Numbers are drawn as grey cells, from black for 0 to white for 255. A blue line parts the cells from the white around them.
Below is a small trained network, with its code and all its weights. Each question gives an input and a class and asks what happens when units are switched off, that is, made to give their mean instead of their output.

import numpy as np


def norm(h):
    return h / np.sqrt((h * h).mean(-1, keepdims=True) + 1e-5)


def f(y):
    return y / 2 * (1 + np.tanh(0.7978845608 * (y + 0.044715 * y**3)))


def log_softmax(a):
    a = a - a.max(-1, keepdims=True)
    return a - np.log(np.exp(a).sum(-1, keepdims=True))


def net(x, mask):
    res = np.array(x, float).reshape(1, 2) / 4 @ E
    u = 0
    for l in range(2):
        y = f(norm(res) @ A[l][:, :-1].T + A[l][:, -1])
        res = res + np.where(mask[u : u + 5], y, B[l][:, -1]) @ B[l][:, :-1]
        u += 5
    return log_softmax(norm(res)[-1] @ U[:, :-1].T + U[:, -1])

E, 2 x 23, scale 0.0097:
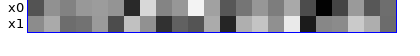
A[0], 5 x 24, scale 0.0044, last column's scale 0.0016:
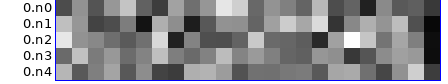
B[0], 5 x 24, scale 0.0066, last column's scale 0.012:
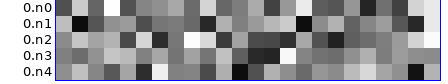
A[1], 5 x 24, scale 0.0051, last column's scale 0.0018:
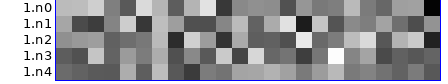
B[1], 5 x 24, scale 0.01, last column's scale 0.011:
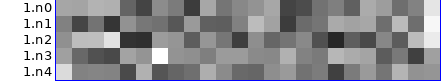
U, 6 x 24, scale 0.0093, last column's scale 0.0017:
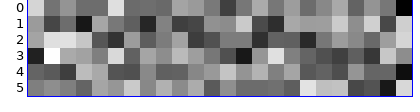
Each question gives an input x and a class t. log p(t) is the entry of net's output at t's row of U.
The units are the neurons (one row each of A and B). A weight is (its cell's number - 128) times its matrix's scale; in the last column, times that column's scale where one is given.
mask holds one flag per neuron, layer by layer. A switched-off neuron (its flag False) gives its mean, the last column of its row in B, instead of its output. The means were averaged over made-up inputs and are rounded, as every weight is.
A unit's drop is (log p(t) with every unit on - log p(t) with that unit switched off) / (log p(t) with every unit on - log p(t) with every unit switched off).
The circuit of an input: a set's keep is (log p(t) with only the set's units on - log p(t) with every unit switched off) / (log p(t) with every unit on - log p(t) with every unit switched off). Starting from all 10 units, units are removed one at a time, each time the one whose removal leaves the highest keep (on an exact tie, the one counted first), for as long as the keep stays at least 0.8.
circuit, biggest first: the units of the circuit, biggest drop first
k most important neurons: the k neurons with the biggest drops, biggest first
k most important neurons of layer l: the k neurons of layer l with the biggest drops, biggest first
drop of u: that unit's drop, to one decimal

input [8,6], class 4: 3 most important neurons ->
(0.n0 0.n2 0.n1)
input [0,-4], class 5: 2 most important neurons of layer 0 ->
(0.n2 0.n0)
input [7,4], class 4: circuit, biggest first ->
(1.n2)
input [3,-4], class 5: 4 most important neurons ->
(0.n2 0.n4 1.n2 1.n3)
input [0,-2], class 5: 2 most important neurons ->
(0.n2 0.n4)
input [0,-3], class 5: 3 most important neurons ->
(0.n2 0.n0 0.n4)
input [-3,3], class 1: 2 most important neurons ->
(0.n1 0.n0)
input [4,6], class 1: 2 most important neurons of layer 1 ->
(1.n1 1.n2)
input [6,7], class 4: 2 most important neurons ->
(0.n0 0.n4)
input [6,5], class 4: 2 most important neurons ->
(0.n0 0.n2)
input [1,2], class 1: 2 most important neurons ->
(0.n1 1.n1)
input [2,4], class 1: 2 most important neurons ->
(1.n1 0.n1)
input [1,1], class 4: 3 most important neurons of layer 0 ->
(0.n0 0.n1 0.n2)
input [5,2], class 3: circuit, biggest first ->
(0.n0)
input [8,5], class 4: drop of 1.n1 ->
0.1
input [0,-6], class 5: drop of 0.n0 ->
0.0
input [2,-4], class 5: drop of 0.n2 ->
1.2
